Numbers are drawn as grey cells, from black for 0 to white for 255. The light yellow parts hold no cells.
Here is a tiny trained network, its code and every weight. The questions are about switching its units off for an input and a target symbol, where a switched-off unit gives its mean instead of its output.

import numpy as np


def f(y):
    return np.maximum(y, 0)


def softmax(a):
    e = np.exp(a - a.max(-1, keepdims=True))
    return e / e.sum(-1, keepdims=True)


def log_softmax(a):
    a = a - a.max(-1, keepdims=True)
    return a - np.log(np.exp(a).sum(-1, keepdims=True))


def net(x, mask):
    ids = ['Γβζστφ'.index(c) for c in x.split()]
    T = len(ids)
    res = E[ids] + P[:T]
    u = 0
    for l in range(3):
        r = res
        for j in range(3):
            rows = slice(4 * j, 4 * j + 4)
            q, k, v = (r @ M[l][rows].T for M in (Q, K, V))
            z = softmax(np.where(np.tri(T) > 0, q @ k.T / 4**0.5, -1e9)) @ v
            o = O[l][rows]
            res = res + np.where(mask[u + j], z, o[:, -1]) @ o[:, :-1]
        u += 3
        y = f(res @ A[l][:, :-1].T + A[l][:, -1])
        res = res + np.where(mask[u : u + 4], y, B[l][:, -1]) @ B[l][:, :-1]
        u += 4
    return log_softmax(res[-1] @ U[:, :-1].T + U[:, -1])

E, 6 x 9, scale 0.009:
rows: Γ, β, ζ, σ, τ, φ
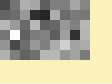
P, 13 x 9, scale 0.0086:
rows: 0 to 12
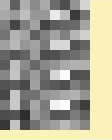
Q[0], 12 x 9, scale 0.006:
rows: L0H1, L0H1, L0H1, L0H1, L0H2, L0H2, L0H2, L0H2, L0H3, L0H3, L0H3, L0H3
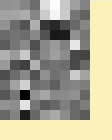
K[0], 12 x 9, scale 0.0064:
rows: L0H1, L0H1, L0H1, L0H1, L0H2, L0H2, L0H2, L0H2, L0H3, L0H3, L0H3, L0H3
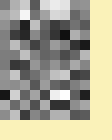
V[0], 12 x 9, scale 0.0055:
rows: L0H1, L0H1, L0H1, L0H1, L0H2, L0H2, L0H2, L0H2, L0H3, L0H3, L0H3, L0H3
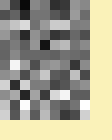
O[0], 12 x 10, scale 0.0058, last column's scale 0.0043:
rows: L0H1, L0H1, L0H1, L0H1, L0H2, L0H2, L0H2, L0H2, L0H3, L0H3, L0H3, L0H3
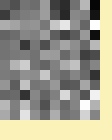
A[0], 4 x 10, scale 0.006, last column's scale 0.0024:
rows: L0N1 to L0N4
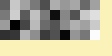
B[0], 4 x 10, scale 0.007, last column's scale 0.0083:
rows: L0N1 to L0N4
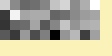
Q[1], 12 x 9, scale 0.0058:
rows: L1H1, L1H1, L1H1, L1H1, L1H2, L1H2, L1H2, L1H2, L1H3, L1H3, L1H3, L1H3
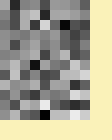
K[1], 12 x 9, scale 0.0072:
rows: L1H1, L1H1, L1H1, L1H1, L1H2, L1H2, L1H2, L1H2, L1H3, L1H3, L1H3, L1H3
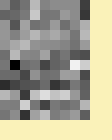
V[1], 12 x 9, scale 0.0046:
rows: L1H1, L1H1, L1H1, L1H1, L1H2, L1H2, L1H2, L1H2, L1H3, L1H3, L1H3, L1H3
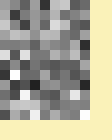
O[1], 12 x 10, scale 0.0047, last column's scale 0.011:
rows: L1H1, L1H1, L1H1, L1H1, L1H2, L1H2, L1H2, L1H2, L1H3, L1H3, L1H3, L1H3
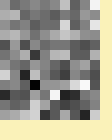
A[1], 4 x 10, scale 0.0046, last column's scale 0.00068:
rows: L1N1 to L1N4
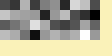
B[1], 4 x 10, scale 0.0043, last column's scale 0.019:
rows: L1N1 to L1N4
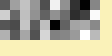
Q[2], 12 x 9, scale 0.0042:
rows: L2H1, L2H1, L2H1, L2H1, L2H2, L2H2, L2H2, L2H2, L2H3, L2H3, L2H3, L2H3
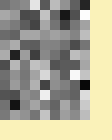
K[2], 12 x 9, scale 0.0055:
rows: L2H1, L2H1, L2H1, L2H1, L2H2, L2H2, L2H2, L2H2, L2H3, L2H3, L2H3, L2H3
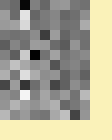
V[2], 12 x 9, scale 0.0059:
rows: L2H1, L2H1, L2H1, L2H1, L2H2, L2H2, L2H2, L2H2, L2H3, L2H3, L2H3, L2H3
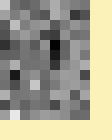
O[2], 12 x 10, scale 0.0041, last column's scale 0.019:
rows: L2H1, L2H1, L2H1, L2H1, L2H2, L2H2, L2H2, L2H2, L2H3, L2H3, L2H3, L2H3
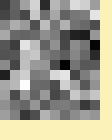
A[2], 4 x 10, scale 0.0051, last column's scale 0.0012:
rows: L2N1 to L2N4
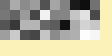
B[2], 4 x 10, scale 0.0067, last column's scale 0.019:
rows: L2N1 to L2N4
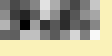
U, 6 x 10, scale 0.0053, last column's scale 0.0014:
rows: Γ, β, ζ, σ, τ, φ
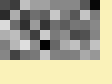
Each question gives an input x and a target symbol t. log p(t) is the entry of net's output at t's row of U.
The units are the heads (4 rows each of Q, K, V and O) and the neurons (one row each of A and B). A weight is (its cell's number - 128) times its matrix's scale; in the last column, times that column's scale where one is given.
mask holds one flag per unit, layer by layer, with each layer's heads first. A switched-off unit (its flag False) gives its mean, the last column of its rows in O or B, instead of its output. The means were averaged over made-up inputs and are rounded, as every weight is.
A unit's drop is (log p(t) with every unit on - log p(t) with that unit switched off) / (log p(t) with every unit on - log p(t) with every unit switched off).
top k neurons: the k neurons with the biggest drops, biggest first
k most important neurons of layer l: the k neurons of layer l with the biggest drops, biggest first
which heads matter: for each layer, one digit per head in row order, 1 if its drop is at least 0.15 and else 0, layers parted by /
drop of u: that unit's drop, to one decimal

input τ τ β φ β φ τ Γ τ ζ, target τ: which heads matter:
000 / 001 / 000
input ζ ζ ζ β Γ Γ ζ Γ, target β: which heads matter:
101 / 001 / 000
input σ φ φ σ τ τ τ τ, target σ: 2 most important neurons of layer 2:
(L2N1; L2N4)
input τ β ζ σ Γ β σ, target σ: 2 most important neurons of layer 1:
(L1N2; L1N4)
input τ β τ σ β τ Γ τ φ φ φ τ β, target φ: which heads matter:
101 / 001 / 001
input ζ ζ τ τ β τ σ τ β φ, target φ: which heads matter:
001 / 001 / 001
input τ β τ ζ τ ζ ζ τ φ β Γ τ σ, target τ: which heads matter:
000 / 001 / 000
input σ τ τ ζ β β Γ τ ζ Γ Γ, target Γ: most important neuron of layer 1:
(L1N2)
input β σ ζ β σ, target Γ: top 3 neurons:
(L1N2; L2N1; L0N2)
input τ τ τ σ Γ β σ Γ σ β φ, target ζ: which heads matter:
101 / 010 / 100
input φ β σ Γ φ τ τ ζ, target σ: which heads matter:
100 / 000 / 000
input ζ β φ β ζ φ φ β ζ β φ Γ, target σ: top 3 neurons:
(L1N2; L0N4; L2N4)
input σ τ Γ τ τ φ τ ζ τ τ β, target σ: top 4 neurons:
(L0N3; L1N2; L2N1; L2N4)
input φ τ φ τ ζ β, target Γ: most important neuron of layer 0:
(L0N4)
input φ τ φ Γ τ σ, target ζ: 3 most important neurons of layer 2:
(L2N3; L2N4; L2N1)
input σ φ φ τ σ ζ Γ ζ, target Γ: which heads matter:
100 / 001 / 010
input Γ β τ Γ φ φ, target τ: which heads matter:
001 / 001 / 000
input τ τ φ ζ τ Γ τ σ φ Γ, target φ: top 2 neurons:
(L2N2; L1N4)
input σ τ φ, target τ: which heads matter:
001 / 000 / 000
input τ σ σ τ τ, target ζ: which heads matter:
101 / 001 / 100
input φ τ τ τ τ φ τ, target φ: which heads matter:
101 / 001 / 001
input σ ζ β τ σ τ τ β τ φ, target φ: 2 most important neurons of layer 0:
(L0N1; L0N2)
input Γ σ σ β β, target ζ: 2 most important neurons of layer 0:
(L0N2; L0N1)
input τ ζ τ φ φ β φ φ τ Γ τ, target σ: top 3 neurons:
(L1N2; L0N3; L1N4)
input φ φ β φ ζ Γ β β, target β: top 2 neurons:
(L0N4; L0N1)
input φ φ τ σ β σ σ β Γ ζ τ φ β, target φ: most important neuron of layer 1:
(L1N4)
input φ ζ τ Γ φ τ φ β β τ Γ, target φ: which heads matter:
100 / 001 / 001
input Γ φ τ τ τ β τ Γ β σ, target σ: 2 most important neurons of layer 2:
(L2N1; L2N4)
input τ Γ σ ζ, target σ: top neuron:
(L0N2)
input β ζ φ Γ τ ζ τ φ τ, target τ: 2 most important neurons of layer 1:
(L1N4; L1N2)
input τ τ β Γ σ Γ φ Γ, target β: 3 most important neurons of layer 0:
(L0N4; L0N1; L0N2)
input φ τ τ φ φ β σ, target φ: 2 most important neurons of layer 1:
(L1N4; L1N2)
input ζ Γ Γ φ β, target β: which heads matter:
101 / 001 / 100
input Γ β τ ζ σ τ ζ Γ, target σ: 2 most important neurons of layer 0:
(L0N3; L0N1)
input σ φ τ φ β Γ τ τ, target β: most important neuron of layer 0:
(L0N4)
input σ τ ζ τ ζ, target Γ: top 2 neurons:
(L1N2; L2N1)
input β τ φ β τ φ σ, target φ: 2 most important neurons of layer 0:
(L0N1; L0N2)
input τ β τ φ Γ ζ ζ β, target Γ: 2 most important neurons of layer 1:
(L1N2; L1N3)
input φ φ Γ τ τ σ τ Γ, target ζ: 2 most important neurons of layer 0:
(L0N2; L0N1)
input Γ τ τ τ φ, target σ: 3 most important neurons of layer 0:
(L0N3; L0N1; L0N4)
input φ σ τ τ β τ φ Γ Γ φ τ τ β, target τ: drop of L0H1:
0.0
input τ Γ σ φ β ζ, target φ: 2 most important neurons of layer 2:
(L2N2; L2N4)
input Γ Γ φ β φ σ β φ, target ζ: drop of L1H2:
0.3
